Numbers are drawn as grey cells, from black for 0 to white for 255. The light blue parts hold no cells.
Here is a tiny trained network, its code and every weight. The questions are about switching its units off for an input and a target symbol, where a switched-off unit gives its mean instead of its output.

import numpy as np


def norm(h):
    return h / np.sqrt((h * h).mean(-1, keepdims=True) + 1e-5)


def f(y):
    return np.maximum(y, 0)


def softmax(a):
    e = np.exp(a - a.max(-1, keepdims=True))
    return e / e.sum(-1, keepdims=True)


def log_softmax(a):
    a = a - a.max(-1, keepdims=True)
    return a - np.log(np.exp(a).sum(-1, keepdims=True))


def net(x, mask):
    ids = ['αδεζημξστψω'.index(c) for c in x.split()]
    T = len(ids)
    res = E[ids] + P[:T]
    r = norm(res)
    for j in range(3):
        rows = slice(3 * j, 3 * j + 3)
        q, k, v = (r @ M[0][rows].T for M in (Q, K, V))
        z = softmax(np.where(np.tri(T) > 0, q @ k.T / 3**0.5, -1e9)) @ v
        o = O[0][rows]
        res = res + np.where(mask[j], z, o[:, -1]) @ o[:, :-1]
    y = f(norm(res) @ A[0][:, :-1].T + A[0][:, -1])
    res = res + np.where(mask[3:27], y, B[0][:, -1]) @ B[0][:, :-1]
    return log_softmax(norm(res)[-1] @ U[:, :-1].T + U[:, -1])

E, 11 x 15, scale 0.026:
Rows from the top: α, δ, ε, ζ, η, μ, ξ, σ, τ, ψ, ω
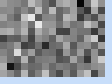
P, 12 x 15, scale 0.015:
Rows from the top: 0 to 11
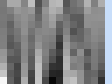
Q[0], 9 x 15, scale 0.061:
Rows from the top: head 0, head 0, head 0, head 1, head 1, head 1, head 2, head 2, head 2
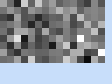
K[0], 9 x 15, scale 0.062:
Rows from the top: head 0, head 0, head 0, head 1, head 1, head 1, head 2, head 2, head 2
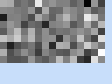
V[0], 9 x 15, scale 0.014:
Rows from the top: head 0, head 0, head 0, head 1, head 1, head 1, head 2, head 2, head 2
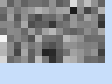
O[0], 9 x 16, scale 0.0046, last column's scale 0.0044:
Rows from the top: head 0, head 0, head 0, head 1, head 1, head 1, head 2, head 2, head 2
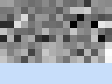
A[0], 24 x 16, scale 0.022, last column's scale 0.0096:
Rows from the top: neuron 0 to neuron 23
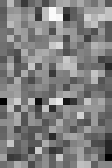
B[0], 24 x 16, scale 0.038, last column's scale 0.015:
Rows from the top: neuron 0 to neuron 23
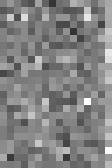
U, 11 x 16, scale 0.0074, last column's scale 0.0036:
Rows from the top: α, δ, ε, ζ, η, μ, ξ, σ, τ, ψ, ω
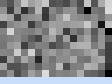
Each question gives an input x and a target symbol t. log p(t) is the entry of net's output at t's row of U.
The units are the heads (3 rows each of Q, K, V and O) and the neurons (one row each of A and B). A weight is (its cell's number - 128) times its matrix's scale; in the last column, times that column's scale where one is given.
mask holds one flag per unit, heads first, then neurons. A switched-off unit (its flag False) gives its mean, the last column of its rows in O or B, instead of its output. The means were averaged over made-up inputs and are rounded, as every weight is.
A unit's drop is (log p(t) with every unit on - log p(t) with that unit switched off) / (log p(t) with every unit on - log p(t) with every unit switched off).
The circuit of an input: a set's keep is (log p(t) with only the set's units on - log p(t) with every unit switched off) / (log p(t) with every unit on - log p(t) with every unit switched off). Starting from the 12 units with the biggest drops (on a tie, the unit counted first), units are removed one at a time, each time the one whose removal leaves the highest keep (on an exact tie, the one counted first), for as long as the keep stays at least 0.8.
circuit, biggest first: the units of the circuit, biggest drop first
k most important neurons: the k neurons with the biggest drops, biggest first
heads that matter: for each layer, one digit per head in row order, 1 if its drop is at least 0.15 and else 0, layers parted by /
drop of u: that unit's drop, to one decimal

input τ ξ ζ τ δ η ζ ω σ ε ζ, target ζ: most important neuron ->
neuron 21
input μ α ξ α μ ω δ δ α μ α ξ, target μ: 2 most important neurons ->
neuron 4; neuron 8
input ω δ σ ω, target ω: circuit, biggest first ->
neuron 15; head 1
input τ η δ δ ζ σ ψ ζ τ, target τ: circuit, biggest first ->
neuron 10; neuron 8; neuron 21
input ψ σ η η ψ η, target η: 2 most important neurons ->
neuron 20; neuron 8
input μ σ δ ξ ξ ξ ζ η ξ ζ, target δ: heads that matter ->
001
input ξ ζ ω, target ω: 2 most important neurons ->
neuron 15; neuron 20
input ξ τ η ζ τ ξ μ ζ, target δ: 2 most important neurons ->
neuron 2; neuron 23
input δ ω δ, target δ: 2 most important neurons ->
neuron 2; neuron 17
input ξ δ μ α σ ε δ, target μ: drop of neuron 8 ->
0.2
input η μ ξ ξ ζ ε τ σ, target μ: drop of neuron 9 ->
0.1
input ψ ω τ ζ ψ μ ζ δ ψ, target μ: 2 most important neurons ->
neuron 8; neuron 21
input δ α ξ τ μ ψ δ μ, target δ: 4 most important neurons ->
neuron 2; neuron 23; neuron 14; neuron 1
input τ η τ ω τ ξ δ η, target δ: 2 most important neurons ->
neuron 2; neuron 14
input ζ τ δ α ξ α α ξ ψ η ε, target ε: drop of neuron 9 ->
0.3
